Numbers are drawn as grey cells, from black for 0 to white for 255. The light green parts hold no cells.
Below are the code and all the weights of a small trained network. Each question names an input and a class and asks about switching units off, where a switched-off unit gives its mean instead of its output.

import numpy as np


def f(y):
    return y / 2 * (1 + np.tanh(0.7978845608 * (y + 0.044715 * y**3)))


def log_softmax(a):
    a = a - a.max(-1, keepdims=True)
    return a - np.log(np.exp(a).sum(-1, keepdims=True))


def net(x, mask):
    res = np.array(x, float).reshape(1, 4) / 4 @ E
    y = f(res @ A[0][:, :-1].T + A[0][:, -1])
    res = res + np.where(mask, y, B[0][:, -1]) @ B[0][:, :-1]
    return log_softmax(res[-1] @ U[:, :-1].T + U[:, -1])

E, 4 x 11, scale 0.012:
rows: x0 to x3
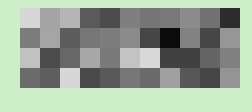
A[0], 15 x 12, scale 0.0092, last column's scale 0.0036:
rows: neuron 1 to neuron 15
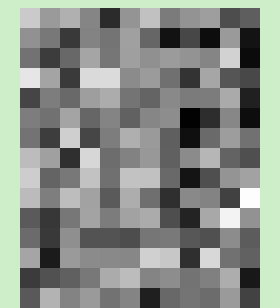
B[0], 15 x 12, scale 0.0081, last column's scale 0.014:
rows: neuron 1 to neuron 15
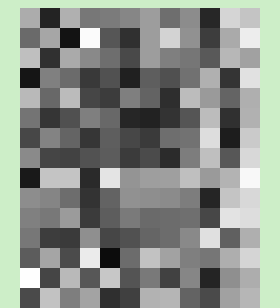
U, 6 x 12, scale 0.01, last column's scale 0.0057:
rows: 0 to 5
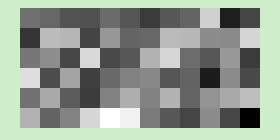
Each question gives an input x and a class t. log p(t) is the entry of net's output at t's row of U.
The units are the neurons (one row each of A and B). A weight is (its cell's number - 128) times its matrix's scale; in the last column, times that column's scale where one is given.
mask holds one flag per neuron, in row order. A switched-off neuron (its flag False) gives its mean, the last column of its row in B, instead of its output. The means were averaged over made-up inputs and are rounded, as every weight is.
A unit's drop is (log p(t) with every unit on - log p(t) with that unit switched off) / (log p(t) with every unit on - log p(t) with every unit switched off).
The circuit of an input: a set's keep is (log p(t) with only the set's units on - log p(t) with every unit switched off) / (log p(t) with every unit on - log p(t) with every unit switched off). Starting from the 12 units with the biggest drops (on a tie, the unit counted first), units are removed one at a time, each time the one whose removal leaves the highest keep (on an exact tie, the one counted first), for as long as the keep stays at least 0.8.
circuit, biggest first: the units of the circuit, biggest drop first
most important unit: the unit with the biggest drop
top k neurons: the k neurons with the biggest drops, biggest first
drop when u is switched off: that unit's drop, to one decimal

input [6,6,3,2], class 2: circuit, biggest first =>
(neuron 2)
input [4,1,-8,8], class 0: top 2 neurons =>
(neuron 9; neuron 12)
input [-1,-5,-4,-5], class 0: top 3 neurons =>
(neuron 2; neuron 9; neuron 15)
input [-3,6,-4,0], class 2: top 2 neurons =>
(neuron 9; neuron 15)
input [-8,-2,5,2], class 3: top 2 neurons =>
(neuron 14; neuron 3)
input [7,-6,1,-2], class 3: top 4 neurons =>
(neuron 1; neuron 2; neuron 15; neuron 10)
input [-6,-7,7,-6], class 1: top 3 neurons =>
(neuron 9; neuron 4; neuron 2)
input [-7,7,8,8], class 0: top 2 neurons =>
(neuron 7; neuron 6)
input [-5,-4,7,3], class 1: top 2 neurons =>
(neuron 9; neuron 7)
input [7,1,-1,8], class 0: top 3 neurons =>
(neuron 7; neuron 6; neuron 12)
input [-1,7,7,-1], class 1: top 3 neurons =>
(neuron 9; neuron 13; neuron 4)
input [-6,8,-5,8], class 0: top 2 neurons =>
(neuron 6; neuron 5)
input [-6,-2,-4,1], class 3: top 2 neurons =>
(neuron 9; neuron 14)
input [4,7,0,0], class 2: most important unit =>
neuron 2
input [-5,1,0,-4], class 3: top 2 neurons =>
(neuron 7; neuron 14)
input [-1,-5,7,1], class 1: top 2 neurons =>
(neuron 9; neuron 2)
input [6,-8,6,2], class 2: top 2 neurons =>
(neuron 13; neuron 1)
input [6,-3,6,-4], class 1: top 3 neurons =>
(neuron 9; neuron 4; neuron 14)
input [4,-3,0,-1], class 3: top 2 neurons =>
(neuron 2; neuron 1)
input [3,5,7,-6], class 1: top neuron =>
(neuron 9)
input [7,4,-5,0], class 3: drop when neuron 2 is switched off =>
0.3
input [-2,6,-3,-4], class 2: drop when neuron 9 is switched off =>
0.2
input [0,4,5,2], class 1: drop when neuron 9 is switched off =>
0.9
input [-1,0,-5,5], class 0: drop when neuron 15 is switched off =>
-0.1
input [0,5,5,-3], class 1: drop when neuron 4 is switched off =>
0.3
